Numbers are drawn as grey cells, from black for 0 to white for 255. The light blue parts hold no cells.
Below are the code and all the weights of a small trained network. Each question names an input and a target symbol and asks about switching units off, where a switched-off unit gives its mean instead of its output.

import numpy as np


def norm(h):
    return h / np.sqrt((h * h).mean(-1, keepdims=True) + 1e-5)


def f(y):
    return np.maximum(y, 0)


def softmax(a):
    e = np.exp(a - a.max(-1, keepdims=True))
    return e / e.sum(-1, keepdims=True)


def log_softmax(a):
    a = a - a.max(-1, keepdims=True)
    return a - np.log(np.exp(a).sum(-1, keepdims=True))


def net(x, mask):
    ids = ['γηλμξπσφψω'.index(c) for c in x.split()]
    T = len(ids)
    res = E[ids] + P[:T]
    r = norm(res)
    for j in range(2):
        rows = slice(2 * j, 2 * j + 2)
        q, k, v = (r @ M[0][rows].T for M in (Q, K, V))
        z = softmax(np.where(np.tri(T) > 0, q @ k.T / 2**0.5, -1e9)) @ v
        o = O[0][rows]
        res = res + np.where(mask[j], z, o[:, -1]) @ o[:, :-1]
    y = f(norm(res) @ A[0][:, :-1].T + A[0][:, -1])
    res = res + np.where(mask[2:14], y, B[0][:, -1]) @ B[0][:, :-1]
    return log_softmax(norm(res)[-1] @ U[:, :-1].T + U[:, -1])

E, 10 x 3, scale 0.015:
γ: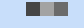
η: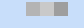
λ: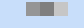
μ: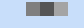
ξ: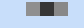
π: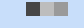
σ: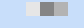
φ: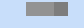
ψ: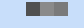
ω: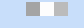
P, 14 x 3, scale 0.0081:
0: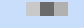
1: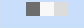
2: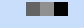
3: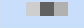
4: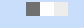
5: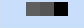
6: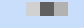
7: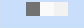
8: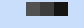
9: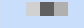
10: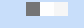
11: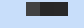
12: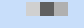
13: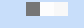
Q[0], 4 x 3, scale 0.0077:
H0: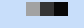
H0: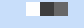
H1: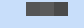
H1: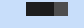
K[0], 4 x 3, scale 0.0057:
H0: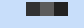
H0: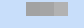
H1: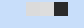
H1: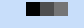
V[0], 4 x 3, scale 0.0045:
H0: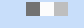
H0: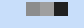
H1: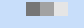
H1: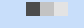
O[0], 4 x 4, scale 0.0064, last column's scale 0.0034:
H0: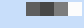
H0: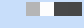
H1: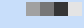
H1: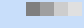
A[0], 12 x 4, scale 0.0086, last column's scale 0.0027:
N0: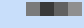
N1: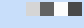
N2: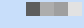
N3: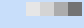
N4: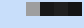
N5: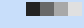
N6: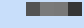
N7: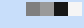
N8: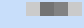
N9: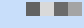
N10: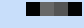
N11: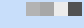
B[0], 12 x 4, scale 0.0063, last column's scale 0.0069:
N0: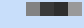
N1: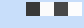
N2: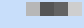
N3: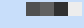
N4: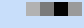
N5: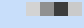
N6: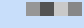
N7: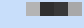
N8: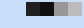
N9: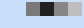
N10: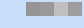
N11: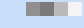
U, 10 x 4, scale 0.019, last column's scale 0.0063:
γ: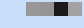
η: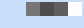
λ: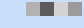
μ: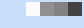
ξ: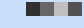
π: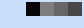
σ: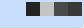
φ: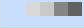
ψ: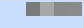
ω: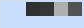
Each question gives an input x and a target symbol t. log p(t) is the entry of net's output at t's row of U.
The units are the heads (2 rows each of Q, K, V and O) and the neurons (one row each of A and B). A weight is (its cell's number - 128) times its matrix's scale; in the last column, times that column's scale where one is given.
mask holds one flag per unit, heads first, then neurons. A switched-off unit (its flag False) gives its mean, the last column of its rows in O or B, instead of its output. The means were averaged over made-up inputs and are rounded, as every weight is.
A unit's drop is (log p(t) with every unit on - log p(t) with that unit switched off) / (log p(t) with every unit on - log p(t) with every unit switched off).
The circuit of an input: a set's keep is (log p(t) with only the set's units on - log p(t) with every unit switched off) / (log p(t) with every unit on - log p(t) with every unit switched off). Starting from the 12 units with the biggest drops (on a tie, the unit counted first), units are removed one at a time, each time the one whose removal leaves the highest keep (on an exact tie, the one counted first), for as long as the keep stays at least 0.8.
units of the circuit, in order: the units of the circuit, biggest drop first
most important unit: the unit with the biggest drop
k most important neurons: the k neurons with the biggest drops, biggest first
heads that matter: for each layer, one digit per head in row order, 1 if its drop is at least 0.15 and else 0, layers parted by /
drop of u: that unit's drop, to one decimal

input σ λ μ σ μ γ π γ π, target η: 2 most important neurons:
[N1, N9]
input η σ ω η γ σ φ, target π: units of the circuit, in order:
[N8, N1, N5]
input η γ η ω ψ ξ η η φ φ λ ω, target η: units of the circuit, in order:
[N1, N9]
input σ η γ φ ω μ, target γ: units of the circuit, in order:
[N4, H0]
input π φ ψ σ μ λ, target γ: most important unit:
N4
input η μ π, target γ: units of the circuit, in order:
[N5, N7]
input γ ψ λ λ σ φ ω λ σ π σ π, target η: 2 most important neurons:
[N1, N5]
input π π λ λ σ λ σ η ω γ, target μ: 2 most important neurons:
[N5, N1]
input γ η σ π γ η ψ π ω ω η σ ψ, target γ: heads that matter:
00
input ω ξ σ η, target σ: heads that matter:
00
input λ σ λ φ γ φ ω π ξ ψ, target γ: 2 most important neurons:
[N5, N8]
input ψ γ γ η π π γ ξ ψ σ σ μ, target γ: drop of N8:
0.2
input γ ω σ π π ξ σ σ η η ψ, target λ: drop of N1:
0.7
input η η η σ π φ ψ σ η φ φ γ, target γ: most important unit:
N8
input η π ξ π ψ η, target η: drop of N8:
0.1
